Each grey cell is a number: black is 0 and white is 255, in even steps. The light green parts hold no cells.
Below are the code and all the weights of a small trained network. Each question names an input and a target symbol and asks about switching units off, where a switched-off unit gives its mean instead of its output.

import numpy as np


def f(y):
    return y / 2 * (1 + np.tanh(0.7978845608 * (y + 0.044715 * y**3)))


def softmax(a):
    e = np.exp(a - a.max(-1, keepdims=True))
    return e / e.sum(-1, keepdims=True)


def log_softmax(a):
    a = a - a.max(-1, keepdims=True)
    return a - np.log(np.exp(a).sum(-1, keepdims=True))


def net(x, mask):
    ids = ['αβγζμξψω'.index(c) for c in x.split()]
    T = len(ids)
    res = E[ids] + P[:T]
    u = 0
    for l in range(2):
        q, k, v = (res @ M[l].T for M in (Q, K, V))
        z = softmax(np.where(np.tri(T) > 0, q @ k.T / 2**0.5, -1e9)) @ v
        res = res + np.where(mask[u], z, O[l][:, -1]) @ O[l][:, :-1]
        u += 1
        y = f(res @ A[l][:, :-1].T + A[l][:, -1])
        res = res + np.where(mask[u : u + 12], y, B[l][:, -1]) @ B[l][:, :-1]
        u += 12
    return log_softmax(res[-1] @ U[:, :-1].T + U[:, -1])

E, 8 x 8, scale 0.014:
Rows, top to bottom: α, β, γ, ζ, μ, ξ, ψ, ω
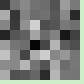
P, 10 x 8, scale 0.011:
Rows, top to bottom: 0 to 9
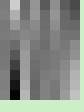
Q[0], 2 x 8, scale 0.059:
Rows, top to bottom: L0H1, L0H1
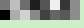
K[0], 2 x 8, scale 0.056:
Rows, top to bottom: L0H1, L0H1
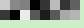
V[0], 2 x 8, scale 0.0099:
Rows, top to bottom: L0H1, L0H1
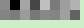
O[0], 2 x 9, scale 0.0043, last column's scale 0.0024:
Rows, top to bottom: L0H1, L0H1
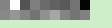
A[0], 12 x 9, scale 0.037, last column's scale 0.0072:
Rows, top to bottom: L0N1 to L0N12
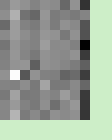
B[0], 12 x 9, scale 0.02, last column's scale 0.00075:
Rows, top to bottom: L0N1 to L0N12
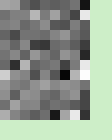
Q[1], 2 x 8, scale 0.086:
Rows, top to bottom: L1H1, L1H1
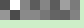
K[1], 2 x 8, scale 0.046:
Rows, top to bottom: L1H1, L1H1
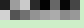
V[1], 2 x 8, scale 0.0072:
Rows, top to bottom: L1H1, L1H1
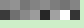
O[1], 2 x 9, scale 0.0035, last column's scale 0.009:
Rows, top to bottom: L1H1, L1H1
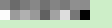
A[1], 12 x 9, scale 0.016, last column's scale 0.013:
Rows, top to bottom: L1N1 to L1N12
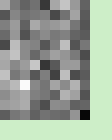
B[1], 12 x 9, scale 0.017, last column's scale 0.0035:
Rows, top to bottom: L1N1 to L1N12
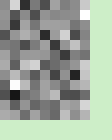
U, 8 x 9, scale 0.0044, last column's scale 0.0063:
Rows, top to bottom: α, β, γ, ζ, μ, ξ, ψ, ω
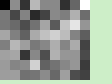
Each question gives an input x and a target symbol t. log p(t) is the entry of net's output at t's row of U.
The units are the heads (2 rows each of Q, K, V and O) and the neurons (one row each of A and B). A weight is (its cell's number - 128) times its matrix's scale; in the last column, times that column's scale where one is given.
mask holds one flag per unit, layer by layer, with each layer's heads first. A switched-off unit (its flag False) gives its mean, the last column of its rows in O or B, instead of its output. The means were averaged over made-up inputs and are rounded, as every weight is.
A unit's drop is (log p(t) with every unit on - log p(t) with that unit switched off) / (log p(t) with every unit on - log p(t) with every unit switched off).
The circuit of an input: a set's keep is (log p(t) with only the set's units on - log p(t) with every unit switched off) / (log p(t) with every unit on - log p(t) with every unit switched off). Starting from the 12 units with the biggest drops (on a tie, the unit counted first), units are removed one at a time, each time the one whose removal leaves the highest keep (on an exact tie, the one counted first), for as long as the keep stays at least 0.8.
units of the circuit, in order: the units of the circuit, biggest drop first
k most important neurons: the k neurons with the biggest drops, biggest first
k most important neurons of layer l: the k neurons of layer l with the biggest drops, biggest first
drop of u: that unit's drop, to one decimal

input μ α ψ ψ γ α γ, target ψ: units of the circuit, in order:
[L1N7; L1H1]
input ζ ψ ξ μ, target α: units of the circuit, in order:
[L0N8; L1H1]
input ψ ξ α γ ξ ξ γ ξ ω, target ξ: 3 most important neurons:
[L1N1; L0N7; L0N8]
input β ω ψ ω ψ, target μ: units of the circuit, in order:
[L1N9; L1H1]
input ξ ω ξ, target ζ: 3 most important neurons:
[L1N3; L0N7; L0N8]
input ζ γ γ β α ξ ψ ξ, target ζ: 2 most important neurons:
[L1N3; L0N8]
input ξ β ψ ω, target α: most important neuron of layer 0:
[L0N8]
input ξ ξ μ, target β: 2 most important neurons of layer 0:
[L0N7; L0N8]
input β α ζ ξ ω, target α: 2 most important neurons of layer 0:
[L0N8; L0N12]
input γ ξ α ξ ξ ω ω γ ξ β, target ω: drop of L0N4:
-0.1
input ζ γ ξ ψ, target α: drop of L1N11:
0.2
